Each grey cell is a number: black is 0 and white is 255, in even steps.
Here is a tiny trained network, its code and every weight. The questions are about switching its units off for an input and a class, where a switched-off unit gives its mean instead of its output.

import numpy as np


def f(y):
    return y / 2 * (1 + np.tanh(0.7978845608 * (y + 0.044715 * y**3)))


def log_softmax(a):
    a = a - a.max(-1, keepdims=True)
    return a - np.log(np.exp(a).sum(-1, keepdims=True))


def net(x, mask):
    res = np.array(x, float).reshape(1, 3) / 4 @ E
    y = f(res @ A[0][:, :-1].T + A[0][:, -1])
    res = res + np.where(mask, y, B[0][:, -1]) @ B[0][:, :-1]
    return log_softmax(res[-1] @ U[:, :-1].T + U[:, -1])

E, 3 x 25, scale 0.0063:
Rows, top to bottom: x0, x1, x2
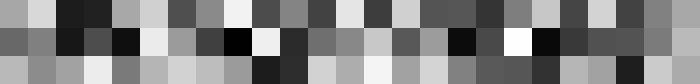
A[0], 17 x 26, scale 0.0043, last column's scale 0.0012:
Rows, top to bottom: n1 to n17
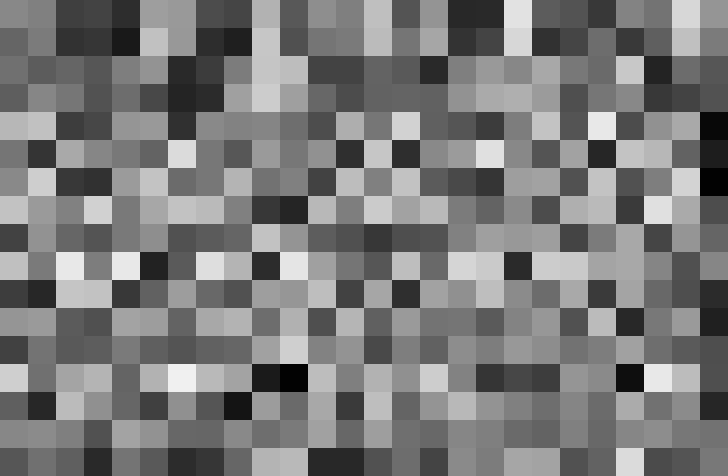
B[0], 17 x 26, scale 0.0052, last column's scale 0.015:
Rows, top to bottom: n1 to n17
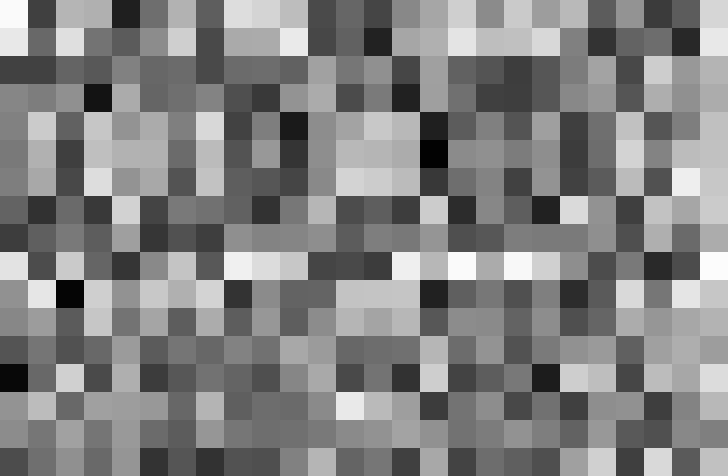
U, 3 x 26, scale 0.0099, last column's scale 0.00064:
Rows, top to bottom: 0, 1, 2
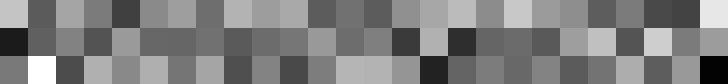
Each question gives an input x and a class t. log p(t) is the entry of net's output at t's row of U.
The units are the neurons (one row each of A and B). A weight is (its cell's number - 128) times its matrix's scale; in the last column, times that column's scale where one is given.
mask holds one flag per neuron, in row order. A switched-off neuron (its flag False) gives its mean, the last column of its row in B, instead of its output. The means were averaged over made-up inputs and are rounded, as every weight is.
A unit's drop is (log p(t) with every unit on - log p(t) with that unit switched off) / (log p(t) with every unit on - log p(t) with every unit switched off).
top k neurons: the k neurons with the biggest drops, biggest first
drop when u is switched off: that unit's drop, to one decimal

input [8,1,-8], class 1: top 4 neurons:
(n17 n3 n9 n4)
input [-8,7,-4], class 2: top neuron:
(n11)
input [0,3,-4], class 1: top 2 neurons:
(n10 n17)
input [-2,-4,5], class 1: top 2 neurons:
(n2 n14)
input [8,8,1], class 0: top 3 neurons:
(n2 n1 n11)
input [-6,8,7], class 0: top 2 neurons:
(n2 n1)
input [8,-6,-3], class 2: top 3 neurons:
(n5 n7 n2)
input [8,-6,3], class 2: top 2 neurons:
(n5 n7)
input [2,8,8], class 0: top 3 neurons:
(n2 n1 n17)
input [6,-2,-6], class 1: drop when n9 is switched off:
0.2
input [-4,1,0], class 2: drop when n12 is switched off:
0.0
